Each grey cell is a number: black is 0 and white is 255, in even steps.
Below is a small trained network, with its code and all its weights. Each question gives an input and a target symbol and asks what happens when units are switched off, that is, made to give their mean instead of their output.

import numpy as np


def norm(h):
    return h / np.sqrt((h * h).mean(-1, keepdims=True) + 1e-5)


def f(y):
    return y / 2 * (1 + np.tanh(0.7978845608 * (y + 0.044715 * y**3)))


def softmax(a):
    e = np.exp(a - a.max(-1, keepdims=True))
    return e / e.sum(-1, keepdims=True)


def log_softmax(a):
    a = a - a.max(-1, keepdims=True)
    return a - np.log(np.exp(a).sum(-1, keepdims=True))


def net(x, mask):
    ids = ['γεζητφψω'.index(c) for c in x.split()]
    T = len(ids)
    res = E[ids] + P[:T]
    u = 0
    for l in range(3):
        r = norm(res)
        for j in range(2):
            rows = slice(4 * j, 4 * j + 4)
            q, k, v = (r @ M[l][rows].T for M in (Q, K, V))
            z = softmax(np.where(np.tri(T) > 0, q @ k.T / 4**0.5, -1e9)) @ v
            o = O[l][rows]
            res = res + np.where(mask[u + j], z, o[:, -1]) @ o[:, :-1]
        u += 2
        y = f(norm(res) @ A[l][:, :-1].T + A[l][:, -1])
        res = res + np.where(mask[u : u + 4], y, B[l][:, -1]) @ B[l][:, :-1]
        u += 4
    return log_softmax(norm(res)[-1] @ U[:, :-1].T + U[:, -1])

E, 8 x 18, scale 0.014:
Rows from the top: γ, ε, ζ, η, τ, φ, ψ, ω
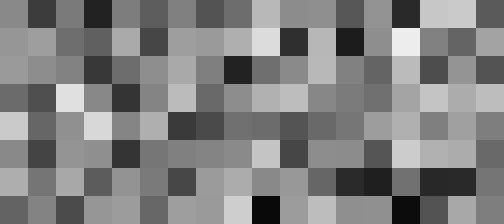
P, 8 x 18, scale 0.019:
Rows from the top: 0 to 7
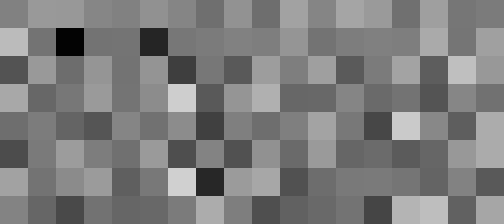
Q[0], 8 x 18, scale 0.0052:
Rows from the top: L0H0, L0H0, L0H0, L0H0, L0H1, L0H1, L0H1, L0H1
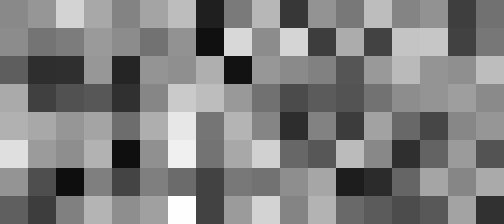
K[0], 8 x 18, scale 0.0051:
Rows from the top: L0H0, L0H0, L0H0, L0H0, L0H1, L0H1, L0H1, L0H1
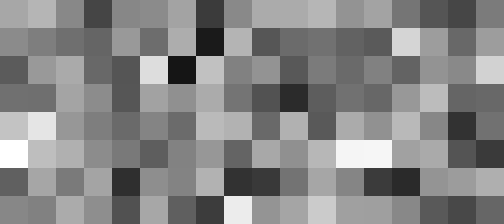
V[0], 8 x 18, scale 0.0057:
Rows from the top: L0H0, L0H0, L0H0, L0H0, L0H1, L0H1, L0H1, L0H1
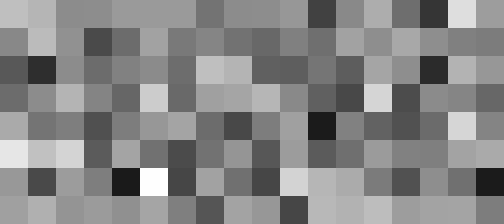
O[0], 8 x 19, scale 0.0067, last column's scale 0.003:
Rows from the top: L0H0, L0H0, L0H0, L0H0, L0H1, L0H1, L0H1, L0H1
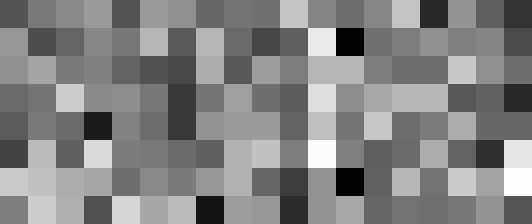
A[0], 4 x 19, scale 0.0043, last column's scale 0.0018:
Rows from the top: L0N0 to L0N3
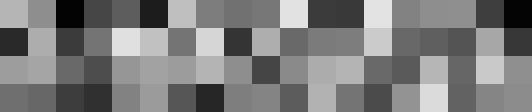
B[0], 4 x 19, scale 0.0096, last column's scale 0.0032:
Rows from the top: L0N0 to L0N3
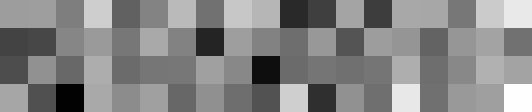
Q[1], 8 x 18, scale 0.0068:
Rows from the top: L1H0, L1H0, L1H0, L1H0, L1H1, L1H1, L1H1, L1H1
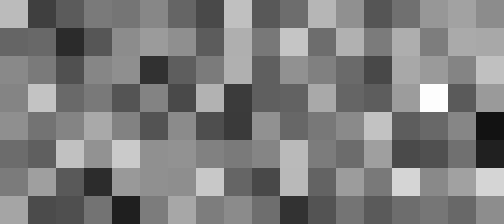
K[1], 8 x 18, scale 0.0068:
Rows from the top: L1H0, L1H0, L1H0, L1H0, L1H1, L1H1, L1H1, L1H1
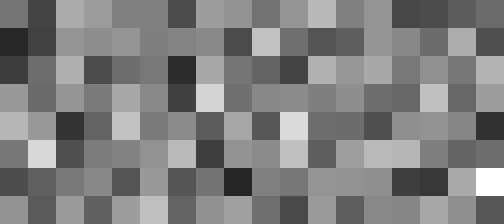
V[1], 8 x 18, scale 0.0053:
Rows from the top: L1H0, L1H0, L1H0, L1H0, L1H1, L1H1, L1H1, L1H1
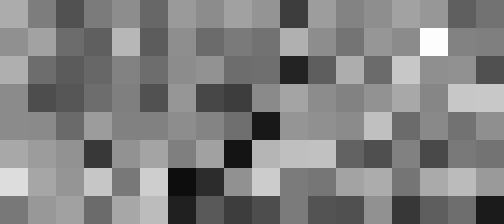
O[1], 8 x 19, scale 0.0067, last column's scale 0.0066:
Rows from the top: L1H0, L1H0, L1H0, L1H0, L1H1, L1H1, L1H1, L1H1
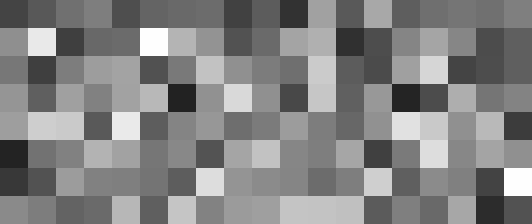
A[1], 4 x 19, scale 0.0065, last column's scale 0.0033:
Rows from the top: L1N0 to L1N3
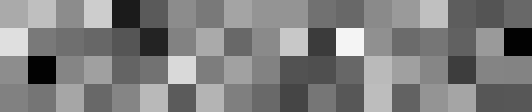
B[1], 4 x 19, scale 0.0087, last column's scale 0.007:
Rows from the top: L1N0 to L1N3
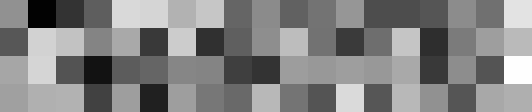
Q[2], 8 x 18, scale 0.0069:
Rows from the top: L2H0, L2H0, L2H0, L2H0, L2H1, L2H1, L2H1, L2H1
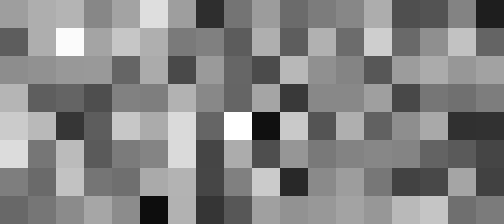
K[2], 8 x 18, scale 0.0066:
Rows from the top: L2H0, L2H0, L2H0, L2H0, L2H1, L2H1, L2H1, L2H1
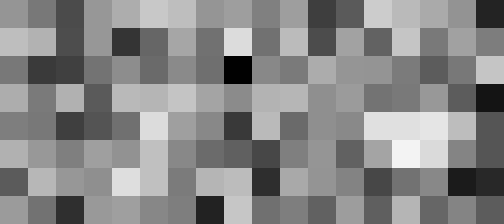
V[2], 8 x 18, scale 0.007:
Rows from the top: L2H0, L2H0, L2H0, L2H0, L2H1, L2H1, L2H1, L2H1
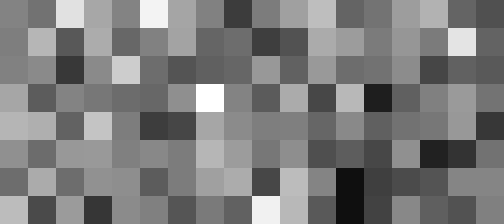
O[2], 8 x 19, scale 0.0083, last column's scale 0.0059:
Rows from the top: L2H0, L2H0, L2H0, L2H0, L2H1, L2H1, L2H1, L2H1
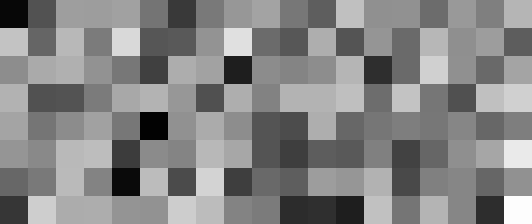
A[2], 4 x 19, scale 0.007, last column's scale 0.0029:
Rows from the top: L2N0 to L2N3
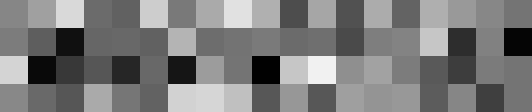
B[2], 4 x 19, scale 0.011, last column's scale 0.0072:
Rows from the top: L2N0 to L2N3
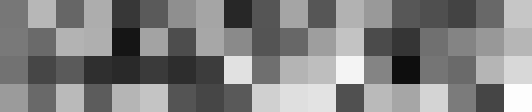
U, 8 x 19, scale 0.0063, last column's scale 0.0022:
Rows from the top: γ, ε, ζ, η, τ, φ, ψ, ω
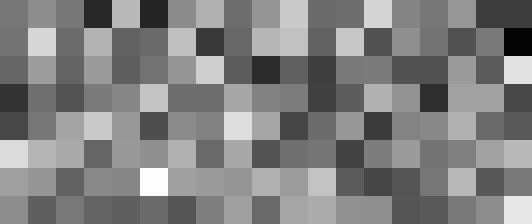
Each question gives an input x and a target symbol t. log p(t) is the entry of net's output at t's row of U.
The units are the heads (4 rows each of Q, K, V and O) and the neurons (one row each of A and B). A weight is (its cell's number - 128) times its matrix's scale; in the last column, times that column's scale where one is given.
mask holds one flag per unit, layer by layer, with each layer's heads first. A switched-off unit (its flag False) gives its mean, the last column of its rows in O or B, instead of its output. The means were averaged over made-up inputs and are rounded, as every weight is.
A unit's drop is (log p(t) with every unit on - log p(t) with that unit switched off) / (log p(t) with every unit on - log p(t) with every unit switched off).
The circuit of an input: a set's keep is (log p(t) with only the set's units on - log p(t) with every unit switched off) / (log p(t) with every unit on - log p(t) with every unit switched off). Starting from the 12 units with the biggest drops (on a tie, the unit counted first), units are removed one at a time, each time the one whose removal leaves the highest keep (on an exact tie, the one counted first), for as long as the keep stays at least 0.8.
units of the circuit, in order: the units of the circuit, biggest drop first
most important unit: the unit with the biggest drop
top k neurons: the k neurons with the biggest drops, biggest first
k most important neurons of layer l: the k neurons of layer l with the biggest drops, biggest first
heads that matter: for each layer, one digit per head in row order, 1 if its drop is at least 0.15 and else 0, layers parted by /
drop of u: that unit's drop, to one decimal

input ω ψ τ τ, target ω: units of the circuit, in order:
L2H1
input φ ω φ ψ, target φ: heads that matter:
01 / 00 / 00
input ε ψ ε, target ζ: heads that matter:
00 / 00 / 00
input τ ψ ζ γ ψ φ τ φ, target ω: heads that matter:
00 / 00 / 00
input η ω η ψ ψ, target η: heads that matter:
00 / 00 / 00
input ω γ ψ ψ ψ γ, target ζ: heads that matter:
00 / 00 / 01
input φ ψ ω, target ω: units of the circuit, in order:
L2H1, L2N2
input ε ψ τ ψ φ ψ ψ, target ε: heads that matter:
01 / 00 / 01
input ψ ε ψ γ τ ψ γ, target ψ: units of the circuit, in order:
L1N0, L0H1
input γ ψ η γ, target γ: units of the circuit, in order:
L0H0, L2H1, L1H1
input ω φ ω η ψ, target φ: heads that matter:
00 / 00 / 10
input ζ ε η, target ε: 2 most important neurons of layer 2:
L2N0, L2N3
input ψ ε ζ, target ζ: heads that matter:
00 / 00 / 01
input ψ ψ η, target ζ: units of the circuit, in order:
L2H1
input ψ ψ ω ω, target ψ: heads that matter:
01 / 00 / 10
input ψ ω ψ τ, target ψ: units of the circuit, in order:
L0H1, L2N3
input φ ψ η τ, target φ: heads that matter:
01 / 00 / 00
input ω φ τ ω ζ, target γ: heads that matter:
00 / 01 / 00
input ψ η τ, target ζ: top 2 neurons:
L2N0, L2N3
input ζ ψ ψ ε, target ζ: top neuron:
L2N0
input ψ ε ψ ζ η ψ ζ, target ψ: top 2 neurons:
L1N0, L2N3
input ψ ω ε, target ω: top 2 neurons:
L0N0, L2N2
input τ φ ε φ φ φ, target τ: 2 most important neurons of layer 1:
L1N3, L1N2
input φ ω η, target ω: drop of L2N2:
0.1
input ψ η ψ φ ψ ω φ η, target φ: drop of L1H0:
0.1
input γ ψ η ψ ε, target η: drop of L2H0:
0.1
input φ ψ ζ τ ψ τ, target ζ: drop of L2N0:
0.1
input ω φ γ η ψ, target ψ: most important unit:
L1H0
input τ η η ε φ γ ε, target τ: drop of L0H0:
0.2
